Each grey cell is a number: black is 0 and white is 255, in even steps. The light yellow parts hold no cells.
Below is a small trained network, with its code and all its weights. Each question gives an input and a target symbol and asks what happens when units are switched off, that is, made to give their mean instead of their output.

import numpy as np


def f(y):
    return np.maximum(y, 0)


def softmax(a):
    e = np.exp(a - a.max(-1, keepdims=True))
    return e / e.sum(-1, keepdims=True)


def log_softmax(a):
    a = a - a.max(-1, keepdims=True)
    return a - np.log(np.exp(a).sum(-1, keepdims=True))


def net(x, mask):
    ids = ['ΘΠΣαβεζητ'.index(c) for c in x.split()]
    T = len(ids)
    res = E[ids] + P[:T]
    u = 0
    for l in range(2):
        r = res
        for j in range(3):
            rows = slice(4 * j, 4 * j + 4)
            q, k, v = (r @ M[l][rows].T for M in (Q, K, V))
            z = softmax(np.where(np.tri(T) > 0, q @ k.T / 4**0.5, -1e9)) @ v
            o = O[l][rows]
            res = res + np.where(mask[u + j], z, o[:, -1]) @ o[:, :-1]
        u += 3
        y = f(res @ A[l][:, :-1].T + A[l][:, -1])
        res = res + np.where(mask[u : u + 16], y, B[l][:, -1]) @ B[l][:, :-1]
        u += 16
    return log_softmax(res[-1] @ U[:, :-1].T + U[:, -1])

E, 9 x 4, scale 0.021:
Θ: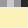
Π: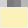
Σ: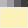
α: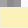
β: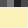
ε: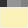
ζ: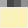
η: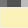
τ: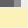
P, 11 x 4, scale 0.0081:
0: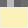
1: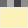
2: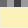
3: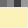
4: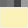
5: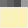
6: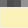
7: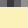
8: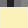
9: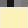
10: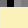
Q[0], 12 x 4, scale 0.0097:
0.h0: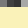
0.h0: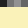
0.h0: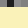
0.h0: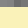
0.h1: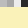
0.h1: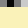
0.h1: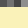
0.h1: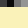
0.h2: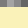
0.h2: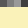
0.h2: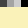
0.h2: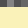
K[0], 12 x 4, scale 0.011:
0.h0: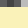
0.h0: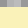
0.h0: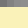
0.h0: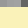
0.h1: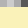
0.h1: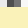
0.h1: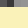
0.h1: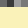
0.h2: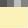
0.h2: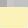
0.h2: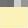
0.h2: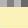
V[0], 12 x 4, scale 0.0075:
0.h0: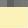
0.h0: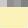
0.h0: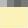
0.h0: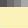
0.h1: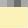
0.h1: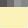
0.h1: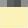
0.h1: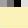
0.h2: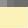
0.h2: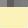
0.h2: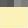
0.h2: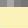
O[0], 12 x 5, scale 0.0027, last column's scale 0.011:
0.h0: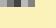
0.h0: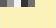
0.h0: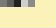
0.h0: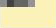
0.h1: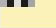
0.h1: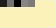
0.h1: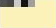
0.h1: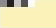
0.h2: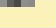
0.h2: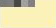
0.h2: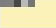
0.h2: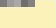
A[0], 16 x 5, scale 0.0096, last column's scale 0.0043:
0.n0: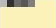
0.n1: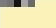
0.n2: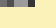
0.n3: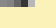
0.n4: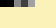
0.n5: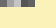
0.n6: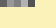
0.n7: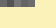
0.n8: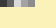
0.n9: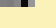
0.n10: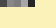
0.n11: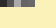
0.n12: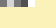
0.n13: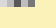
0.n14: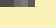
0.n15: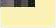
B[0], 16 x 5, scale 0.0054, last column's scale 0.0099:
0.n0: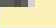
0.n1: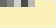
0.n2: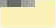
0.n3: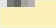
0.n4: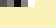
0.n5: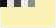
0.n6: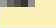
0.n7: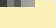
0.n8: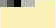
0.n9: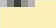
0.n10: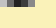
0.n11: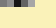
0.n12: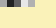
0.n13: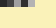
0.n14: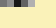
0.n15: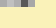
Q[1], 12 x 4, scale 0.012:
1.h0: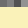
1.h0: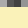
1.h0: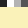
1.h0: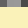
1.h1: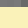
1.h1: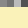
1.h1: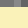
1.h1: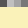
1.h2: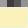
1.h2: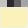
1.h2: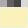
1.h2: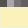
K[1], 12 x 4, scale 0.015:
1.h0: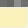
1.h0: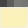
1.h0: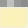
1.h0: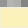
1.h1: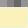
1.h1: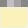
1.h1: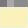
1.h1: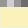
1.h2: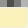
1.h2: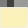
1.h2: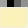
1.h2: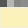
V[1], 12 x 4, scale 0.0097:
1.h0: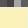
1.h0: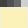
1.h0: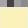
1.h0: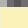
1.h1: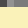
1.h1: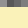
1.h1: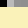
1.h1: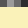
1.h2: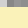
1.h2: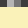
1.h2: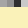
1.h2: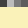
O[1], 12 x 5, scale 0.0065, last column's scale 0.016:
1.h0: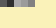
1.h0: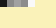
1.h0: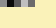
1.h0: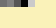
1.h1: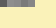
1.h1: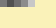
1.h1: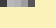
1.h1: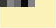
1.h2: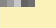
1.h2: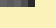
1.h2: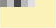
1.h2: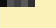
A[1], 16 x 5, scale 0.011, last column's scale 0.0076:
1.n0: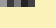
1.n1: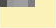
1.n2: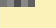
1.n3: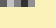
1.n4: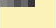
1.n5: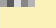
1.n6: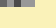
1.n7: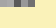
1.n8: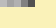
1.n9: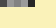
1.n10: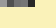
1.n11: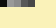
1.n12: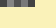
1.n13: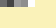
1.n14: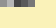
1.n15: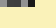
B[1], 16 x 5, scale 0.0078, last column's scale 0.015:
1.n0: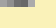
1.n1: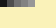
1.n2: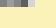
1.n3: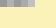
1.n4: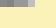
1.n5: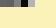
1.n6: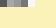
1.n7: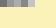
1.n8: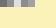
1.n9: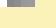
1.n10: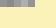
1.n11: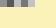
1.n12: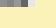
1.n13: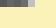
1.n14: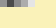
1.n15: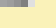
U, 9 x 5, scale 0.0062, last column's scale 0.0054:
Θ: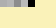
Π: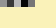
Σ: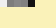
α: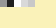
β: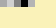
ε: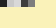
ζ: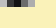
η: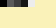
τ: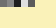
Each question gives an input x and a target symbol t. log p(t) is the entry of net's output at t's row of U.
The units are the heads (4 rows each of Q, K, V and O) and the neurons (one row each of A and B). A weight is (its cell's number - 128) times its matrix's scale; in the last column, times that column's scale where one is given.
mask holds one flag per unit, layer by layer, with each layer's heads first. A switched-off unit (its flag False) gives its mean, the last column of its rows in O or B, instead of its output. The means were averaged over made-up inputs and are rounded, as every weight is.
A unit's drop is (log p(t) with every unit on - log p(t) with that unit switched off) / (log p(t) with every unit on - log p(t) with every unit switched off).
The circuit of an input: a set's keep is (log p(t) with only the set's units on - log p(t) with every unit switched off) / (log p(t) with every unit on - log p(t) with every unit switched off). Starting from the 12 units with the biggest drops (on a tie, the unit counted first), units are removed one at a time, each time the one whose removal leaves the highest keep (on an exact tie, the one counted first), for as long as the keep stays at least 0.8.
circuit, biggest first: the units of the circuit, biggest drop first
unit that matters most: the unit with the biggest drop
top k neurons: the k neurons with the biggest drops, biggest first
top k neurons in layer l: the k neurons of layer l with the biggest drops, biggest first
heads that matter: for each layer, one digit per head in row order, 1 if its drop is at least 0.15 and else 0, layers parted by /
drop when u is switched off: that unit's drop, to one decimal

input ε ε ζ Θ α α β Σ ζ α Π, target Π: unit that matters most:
0.n4
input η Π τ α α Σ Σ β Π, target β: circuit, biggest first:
(1.h0 0.n4 1.n14)
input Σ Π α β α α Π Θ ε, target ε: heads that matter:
000 / 110
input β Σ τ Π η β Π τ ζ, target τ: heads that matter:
000 / 001
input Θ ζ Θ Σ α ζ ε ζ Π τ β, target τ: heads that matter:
000 / 011
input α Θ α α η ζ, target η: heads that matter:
010 / 100
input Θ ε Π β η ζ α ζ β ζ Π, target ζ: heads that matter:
000 / 010
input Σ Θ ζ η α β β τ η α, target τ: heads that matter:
000 / 001
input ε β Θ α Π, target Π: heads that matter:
010 / 001
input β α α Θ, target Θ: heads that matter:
000 / 000
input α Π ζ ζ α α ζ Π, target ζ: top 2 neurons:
(0.n0 1.n6)
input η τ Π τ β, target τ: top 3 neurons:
(0.n15 0.n8 1.n14)
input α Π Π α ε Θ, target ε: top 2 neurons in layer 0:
(0.n12 0.n4)
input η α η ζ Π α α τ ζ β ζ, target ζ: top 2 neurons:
(0.n0 0.n15)
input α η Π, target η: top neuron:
(0.n3)
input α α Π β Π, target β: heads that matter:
000 / 101
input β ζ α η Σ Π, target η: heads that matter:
000 / 100
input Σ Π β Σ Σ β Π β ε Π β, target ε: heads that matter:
010 / 110
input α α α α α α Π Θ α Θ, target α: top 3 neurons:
(0.n12 0.n4 1.n8)
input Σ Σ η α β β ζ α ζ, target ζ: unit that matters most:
1.h1
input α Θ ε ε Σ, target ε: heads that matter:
100 / 110
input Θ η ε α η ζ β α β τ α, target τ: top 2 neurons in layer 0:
(0.n8 0.n3)
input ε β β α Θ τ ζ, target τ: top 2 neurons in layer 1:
(1.n5 1.n11)
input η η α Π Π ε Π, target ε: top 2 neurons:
(0.n4 0.n8)
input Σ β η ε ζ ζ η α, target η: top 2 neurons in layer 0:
(0.n4 0.n3)
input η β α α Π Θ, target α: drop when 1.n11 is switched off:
-0.1
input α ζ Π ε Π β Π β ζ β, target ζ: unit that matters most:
0.n15
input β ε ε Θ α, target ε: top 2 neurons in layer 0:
(0.n12 0.n4)
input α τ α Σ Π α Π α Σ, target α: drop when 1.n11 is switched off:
-0.1
